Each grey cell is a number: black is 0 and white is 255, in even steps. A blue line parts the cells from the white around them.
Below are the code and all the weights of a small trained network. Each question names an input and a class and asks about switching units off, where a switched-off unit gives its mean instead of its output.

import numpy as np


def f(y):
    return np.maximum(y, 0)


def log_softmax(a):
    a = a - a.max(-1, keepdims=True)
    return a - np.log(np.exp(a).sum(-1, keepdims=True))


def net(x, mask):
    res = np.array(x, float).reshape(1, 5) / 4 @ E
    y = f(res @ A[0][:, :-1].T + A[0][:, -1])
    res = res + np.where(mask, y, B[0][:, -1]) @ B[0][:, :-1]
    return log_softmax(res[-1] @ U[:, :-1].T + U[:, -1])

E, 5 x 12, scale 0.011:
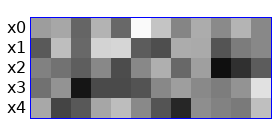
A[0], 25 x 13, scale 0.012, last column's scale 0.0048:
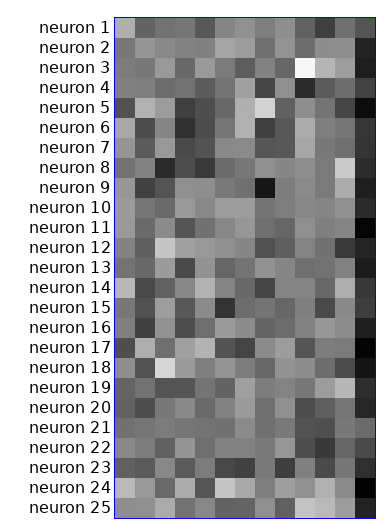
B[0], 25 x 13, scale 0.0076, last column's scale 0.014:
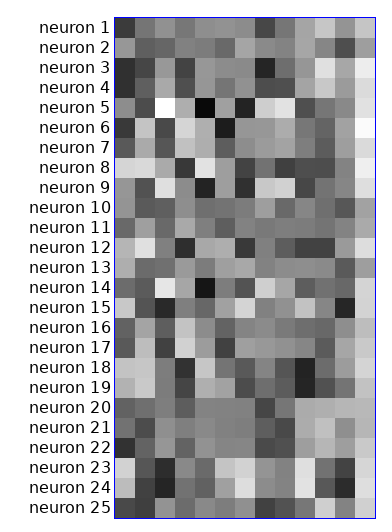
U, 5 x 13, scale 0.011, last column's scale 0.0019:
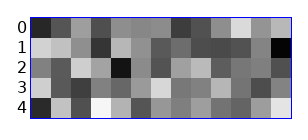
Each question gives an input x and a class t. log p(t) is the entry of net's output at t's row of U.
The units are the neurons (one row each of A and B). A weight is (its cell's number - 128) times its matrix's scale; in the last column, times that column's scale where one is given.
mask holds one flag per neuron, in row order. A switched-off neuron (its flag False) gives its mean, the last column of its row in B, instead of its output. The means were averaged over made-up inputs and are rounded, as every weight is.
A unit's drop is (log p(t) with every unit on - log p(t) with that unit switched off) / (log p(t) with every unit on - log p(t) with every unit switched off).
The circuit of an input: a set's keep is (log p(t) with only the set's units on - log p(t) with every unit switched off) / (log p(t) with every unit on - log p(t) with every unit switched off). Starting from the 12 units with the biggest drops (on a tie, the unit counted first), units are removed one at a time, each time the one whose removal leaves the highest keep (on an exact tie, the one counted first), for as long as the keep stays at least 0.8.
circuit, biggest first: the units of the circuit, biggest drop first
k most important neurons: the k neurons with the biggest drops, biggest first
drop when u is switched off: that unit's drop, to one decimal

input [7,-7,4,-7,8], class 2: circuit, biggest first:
(neuron 9)
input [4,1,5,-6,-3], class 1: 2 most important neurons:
(neuron 12; neuron 18)
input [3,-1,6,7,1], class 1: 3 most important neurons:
(neuron 8; neuron 19; neuron 3)
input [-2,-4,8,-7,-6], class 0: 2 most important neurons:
(neuron 4; neuron 1)
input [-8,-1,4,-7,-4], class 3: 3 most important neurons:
(neuron 23; neuron 15; neuron 8)
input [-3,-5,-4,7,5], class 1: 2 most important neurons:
(neuron 8; neuron 19)
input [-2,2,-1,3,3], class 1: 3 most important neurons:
(neuron 5; neuron 6; neuron 24)
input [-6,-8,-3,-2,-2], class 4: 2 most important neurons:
(neuron 6; neuron 7)
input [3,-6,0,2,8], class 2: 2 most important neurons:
(neuron 9; neuron 14)
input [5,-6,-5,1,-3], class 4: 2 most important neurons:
(neuron 6; neuron 7)
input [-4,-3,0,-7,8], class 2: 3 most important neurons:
(neuron 14; neuron 9; neuron 8)
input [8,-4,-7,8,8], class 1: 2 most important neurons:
(neuron 8; neuron 19)
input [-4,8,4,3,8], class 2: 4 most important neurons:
(neuron 9; neuron 14; neuron 6; neuron 7)
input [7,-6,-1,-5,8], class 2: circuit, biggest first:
(neuron 9)
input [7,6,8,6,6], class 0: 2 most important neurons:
(neuron 4; neuron 22)
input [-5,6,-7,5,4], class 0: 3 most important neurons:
(neuron 3; neuron 25; neuron 6)
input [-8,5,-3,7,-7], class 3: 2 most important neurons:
(neuron 23; neuron 15)
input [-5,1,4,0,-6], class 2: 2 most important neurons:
(neuron 5; neuron 24)
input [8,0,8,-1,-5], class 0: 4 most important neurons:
(neuron 4; neuron 22; neuron 1; neuron 23)
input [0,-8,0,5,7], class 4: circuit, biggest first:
(neuron 6)
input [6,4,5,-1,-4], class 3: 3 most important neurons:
(neuron 24; neuron 3; neuron 25)
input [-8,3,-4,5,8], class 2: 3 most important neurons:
(neuron 9; neuron 14; neuron 24)
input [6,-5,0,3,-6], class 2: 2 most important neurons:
(neuron 5; neuron 23)
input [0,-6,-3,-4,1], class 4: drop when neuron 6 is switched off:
0.2
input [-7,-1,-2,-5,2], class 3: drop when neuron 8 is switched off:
0.1
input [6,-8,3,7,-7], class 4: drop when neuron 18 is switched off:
0.2
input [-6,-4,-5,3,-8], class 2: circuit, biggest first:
(neuron 5)
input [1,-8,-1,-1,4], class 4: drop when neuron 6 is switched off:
0.1
